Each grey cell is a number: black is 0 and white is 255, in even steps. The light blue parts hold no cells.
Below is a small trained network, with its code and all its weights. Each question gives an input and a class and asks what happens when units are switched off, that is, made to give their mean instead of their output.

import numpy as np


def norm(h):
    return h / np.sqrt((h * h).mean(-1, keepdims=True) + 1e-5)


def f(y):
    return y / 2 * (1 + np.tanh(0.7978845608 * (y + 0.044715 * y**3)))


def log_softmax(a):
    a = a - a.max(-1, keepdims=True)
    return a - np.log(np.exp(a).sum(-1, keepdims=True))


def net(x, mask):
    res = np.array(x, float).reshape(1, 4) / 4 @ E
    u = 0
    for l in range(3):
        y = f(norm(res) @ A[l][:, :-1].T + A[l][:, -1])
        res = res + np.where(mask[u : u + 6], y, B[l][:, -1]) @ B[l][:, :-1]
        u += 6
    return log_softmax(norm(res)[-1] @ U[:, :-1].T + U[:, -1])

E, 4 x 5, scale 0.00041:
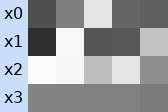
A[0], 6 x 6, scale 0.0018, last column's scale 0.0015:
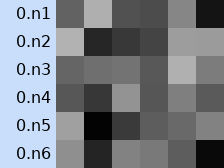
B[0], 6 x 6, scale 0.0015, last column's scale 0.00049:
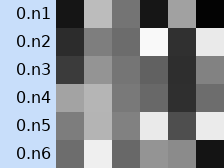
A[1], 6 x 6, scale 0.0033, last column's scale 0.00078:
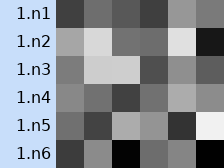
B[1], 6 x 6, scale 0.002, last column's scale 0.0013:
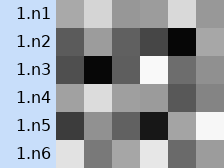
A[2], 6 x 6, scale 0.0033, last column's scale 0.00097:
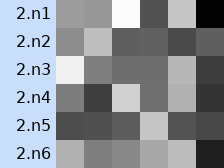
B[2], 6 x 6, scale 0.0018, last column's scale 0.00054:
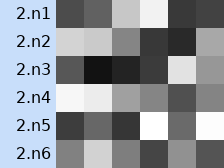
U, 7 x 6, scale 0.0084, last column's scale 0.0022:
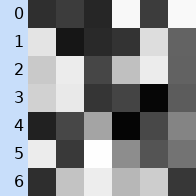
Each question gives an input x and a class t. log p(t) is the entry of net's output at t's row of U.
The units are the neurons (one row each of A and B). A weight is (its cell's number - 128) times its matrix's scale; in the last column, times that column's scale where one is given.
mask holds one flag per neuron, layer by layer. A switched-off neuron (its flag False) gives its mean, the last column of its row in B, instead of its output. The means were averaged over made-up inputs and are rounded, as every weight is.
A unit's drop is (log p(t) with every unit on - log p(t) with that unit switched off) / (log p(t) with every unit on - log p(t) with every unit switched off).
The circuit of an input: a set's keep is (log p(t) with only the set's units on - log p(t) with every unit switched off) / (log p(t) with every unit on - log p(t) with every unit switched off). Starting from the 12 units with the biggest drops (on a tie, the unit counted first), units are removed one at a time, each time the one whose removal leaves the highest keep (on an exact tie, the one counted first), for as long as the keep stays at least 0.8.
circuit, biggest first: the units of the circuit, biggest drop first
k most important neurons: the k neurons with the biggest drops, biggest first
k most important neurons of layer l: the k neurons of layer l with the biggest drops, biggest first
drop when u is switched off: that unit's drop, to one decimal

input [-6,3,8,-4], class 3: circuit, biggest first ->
(1.n2; 2.n2)
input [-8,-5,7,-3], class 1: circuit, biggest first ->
(2.n3; 1.n6)
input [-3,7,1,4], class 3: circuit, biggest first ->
(1.n2)
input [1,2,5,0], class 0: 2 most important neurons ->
(1.n3; 1.n5)
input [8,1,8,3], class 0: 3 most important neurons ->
(1.n3; 1.n1; 2.n5)
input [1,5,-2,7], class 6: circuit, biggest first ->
(1.n1; 2.n1)
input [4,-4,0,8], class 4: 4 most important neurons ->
(1.n5; 1.n6; 1.n1; 1.n4)
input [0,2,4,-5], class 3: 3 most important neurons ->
(1.n2; 2.n2; 0.n2)
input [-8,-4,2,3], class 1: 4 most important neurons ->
(1.n3; 2.n3; 1.n2; 2.n1)
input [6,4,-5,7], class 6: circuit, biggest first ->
(1.n1; 1.n2)
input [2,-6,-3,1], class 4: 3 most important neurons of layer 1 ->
(1.n5; 1.n3; 1.n6)
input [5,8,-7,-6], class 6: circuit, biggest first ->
(1.n1; 1.n6)
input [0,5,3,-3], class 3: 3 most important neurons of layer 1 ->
(1.n2; 1.n4; 1.n1)
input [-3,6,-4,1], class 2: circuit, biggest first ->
(1.n1)
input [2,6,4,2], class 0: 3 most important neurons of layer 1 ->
(1.n3; 1.n5; 1.n2)
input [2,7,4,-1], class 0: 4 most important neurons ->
(1.n3; 1.n5; 1.n2; 2.n5)
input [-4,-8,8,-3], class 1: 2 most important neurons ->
(2.n3; 1.n6)
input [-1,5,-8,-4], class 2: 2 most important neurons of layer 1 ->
(1.n1; 1.n6)
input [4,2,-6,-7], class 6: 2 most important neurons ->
(1.n1; 1.n2)
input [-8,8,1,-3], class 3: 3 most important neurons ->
(1.n2; 2.n2; 1.n4)
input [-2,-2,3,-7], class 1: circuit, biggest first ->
(2.n3)
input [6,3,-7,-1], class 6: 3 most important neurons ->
(1.n1; 1.n2; 1.n6)
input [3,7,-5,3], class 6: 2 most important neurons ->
(1.n1; 2.n1)
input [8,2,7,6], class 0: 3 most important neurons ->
(1.n3; 2.n5; 1.n1)
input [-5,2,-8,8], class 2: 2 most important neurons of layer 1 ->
(1.n1; 1.n3)
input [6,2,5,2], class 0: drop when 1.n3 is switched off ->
1.1
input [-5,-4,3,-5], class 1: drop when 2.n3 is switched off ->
0.1
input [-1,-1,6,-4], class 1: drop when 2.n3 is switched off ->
0.4
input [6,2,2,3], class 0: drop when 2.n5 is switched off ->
0.1
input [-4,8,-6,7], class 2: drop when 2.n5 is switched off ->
0.0
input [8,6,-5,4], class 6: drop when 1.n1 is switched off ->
0.5
